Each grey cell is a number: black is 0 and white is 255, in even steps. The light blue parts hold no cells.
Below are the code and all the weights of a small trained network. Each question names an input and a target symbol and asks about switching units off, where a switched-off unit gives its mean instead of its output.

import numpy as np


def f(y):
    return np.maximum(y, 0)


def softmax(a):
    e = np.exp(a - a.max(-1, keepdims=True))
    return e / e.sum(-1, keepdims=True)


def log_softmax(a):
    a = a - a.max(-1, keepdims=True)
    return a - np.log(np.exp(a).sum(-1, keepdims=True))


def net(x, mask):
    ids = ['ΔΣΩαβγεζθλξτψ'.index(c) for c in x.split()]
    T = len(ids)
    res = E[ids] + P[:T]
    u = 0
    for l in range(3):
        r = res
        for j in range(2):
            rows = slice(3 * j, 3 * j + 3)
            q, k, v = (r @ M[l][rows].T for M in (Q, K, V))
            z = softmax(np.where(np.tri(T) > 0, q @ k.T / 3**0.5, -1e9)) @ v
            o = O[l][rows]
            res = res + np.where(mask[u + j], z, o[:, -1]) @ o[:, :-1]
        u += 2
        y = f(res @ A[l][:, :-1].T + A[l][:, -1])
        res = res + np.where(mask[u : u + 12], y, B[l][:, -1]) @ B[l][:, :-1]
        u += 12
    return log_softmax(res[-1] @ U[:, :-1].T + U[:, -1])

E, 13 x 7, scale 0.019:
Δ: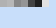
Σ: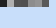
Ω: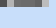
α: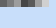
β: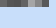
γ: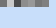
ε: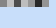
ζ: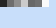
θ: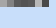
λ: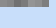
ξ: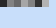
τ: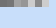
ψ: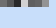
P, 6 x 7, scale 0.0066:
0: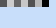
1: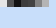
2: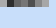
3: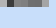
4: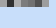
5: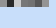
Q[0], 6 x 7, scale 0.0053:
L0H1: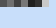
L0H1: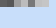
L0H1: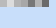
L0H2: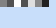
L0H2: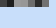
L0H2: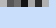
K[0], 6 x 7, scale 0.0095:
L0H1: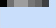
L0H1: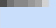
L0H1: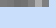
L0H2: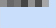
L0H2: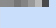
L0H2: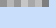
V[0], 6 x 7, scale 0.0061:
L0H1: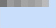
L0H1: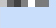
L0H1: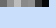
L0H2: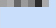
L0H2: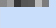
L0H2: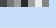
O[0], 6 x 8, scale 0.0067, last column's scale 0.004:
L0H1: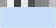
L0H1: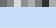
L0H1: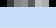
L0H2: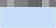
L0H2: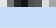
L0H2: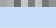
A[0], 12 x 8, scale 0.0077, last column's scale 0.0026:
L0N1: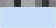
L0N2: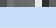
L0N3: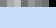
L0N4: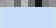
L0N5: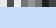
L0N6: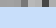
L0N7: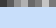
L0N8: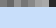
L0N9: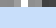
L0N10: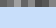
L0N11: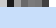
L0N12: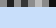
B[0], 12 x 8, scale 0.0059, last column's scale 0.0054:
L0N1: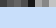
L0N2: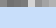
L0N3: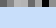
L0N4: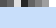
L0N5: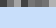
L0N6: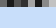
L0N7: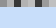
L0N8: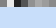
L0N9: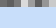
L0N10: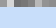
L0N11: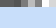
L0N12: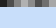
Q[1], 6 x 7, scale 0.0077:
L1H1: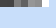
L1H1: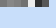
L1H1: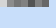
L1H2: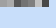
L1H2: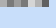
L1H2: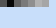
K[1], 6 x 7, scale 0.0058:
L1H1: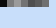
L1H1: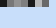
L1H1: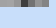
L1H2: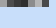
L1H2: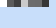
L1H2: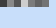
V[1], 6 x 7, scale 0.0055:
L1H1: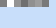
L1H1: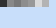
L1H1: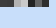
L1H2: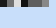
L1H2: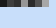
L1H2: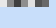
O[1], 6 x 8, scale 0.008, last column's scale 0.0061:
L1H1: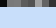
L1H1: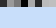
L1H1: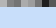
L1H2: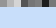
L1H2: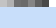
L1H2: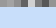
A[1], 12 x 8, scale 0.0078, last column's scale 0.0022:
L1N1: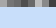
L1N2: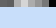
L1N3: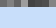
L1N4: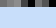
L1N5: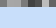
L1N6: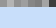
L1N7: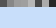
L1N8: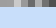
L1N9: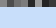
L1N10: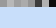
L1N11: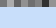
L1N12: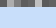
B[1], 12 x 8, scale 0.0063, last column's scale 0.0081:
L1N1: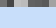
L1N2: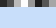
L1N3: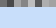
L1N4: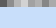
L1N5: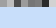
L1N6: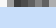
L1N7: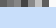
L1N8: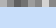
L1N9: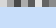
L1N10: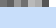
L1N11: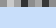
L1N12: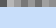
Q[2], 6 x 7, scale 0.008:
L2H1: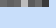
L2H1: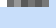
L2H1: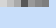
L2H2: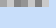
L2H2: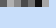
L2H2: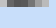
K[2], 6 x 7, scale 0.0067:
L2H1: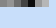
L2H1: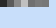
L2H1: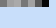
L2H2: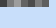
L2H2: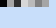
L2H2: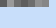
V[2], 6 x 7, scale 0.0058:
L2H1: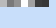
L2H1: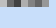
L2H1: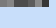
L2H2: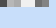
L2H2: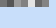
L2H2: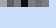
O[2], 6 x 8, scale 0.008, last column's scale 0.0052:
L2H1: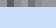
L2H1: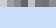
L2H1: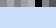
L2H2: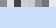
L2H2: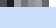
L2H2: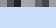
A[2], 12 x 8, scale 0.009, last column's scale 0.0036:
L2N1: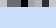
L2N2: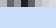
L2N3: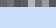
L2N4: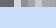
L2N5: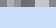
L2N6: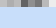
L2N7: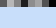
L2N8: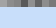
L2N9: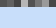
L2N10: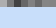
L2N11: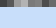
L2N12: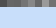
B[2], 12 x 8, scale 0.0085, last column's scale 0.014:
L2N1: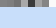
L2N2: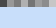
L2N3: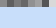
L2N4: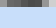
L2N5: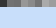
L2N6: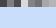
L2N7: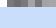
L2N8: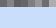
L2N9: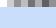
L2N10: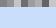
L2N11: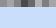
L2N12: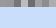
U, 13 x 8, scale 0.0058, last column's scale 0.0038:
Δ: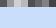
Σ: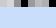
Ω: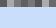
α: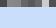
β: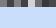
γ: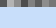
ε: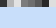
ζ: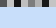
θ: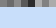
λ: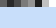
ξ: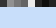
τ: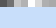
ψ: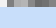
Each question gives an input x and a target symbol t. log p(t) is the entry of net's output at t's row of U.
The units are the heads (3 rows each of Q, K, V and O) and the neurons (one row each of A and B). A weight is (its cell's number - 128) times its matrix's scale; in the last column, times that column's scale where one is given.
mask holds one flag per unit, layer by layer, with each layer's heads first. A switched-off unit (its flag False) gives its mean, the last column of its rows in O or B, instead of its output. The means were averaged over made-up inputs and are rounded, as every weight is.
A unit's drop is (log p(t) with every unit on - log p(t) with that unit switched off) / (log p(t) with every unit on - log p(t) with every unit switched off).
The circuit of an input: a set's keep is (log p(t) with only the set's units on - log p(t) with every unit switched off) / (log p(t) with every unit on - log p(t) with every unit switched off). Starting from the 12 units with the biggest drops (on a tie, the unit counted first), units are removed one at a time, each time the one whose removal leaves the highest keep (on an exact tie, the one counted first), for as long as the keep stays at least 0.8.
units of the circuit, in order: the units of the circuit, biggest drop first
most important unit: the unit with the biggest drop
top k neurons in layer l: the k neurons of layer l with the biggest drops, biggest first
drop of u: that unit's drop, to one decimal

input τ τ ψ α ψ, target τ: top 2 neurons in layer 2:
L2N4, L2N1
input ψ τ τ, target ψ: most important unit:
L1H1
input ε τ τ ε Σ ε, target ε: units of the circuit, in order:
L0N4, L1H2, L0H2
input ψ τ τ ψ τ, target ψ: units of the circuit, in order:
L1H1, L2H1
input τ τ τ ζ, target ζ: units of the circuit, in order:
L1N5, L0H1
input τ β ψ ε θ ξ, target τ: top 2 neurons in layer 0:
L0N9, L0N7
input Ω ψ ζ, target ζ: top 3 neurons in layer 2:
L2N6, L2N4, L2N8
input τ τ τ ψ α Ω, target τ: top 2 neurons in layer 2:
L2N1, L2N5
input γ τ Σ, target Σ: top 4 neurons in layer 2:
L2N7, L2N6, L2N2, L2N1
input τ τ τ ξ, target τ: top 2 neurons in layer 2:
L2N1, L2N8
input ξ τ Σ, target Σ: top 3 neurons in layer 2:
L2N7, L2N6, L2N2
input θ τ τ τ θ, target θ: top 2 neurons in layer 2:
L2N1, L2N6
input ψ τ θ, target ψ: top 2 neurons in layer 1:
L1N1, L1N7
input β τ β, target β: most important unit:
L0H1
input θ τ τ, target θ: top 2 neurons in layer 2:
L2N1, L2N4
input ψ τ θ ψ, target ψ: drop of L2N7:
-0.1
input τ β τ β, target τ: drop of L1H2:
0.2
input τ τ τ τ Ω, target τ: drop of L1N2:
0.4
